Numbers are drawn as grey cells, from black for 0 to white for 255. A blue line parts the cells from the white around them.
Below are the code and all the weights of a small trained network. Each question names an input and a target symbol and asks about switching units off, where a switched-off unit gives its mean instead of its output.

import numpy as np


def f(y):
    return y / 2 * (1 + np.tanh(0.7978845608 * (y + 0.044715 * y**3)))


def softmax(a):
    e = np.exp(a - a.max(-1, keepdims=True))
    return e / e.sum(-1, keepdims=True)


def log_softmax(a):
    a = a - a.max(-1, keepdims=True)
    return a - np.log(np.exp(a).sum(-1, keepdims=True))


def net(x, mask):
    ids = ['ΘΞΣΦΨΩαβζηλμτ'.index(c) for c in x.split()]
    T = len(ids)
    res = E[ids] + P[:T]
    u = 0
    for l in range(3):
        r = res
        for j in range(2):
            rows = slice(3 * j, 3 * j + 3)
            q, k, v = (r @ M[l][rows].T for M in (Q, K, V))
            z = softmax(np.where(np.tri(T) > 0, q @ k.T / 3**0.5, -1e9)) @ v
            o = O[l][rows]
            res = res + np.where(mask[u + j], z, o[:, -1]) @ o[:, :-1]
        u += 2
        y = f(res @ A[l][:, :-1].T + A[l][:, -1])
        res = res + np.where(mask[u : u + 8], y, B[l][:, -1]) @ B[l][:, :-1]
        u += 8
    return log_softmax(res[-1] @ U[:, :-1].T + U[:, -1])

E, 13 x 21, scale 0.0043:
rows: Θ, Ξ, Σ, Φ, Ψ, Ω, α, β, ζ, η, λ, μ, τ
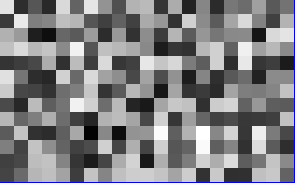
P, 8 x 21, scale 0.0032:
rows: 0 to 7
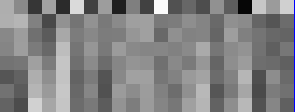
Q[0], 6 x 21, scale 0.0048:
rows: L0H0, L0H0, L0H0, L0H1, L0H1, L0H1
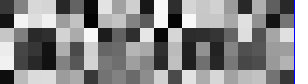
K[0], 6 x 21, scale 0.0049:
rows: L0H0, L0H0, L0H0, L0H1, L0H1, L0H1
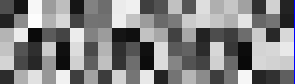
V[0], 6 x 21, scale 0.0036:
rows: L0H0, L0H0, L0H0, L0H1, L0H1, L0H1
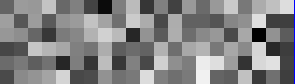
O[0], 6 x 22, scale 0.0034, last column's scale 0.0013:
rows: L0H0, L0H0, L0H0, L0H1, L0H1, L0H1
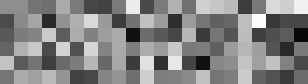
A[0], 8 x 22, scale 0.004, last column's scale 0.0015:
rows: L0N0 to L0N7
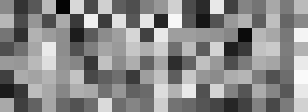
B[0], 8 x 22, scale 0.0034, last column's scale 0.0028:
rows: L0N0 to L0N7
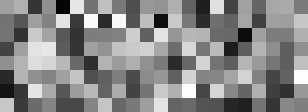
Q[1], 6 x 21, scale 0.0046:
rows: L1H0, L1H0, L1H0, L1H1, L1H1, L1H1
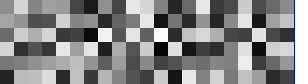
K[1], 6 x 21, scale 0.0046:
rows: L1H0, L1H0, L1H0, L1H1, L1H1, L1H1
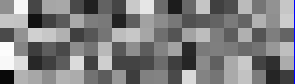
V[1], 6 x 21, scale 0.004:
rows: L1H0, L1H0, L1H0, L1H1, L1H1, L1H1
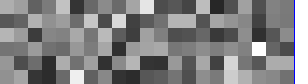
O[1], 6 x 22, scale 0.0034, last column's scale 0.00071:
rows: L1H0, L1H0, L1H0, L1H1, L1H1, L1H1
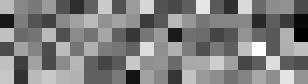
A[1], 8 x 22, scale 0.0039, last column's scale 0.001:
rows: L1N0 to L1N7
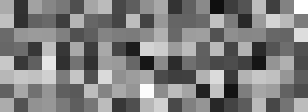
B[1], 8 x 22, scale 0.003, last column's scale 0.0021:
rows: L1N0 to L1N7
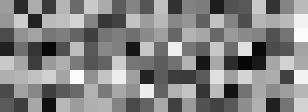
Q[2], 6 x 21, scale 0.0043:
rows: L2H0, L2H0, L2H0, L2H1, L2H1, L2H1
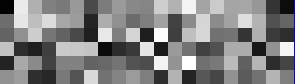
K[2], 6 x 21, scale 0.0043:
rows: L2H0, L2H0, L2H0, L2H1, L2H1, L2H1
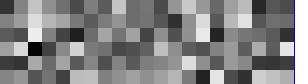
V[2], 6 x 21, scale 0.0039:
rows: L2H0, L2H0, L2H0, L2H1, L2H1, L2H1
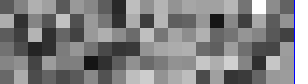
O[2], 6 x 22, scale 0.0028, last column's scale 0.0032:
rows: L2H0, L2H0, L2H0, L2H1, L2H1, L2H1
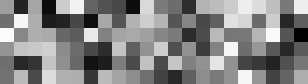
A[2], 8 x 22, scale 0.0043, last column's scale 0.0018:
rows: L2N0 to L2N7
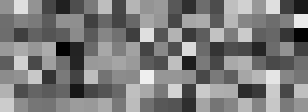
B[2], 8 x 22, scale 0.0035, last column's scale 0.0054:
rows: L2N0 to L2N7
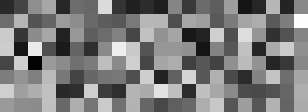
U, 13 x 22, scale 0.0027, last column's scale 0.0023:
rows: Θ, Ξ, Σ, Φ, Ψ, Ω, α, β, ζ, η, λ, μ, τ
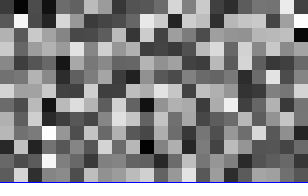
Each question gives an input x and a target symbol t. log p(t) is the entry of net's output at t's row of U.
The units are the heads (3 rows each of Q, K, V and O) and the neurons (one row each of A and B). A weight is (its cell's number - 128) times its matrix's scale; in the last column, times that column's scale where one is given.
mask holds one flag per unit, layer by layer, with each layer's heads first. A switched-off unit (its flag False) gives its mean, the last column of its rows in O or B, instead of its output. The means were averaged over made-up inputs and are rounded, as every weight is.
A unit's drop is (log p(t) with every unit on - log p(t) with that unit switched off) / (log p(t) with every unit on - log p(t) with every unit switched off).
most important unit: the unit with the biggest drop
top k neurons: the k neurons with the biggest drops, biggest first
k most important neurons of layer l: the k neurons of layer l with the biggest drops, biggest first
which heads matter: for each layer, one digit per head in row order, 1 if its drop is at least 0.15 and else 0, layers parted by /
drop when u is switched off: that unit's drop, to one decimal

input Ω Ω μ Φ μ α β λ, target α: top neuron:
[L2N6]
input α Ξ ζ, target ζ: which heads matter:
00 / 00 / 10
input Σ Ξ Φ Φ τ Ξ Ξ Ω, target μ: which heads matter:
11 / 01 / 11
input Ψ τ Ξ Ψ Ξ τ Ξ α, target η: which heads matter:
00 / 01 / 11
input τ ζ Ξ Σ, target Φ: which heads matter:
00 / 01 / 11
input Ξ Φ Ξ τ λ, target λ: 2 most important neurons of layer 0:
[L0N3; L0N6]
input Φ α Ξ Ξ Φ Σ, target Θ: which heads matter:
01 / 00 / 11
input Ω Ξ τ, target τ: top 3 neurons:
[L0N3; L1N6; L2N5]
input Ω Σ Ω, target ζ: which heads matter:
10 / 10 / 10
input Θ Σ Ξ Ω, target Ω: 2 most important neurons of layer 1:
[L1N0; L1N7]
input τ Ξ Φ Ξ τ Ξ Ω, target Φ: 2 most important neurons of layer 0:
[L0N3; L0N6]
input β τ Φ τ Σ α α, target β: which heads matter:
01 / 10 / 00
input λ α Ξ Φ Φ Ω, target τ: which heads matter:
01 / 01 / 10
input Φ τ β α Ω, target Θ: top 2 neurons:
[L1N5; L0N0]
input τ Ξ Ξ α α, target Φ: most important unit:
L2H1
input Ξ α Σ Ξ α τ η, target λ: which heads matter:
00 / 01 / 01
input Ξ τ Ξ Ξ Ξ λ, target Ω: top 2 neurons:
[L2N0; L2N5]
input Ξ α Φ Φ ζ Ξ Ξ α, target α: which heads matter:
10 / 01 / 00
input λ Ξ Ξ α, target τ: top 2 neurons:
[L0N1; L2N5]
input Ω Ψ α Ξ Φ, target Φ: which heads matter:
00 / 00 / 00
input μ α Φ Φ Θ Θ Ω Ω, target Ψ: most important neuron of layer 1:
[L1N1]
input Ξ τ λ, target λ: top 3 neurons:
[L0N3; L2N4; L2N0]
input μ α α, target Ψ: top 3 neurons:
[L1N1; L2N2; L0N1]
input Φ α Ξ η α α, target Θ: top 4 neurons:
[L1N5; L0N0; L0N1; L0N4]
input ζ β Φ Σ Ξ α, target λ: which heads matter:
00 / 01 / 11
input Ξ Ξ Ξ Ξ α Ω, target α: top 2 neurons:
[L2N6; L0N5]
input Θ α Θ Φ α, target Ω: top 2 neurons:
[L2N0; L1N0]
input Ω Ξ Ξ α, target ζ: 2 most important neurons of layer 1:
[L1N4; L1N0]
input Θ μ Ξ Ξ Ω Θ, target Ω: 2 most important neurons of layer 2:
[L2N0; L2N5]
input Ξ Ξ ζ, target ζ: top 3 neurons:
[L2N3; L0N7; L1N4]
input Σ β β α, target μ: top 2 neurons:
[L1N4; L0N0]
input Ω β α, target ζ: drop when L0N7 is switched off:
0.2
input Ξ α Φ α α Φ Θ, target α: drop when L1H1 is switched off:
0.4
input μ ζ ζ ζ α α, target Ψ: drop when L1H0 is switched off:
0.2
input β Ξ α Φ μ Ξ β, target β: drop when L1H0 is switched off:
0.7
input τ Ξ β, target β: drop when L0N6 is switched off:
0.4
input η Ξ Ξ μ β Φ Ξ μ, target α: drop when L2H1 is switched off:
0.1
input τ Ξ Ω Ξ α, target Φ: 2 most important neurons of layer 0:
[L0N3; L0N6]
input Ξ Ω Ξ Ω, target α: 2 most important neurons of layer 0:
[L0N5; L0N1]
